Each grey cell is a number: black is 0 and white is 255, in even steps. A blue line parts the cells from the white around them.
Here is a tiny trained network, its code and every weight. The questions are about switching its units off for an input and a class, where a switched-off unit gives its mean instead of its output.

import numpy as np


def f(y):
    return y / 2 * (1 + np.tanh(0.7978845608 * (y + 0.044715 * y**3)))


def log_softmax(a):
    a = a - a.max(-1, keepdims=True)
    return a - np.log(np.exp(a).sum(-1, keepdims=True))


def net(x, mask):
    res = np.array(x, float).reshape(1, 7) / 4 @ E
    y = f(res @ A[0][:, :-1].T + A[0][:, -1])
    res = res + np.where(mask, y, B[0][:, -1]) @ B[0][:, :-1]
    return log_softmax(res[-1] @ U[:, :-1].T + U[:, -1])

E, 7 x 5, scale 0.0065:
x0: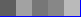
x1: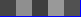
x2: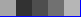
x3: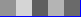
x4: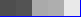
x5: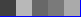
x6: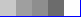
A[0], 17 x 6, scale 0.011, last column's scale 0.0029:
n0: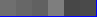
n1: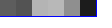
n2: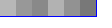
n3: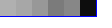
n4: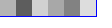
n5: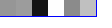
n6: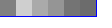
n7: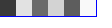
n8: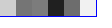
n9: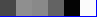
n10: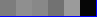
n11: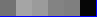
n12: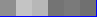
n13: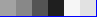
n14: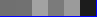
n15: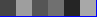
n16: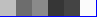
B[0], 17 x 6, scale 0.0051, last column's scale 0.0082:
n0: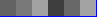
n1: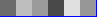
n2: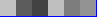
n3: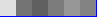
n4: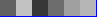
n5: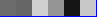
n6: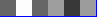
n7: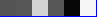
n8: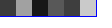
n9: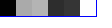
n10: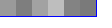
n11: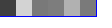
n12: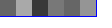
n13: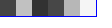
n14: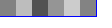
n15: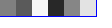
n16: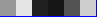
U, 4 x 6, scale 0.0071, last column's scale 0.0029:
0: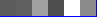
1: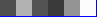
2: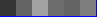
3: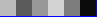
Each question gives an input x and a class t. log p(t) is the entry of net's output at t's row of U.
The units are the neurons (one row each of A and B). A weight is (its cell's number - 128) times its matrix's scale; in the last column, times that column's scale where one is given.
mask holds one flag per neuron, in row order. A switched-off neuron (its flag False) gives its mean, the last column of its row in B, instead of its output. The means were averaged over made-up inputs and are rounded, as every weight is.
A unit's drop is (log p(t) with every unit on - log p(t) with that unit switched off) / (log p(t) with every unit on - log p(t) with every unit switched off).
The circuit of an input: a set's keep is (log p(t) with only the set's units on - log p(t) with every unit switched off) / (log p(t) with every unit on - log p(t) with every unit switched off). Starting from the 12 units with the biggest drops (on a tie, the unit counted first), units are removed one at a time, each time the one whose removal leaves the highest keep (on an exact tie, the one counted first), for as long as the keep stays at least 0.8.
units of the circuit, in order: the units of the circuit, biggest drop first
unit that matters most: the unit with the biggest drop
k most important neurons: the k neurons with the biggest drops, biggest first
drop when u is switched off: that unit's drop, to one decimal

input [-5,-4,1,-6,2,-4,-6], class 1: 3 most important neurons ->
[n16, n4, n7]
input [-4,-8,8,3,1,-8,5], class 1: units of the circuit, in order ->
[n8, n16]
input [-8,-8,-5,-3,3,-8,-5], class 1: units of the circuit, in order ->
[n16, n4]
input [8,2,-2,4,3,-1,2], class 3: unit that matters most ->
n9
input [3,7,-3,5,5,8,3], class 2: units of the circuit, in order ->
[n7, n5]
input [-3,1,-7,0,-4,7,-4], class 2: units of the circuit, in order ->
[n7, n15]
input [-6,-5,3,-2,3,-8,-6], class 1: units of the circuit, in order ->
[n16, n4]
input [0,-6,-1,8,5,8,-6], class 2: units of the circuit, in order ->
[n7, n13]
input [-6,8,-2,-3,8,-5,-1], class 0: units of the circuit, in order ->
[n1, n7, n8, n16]
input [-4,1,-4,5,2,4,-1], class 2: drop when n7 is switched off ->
0.2
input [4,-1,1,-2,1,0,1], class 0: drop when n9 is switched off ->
0.2
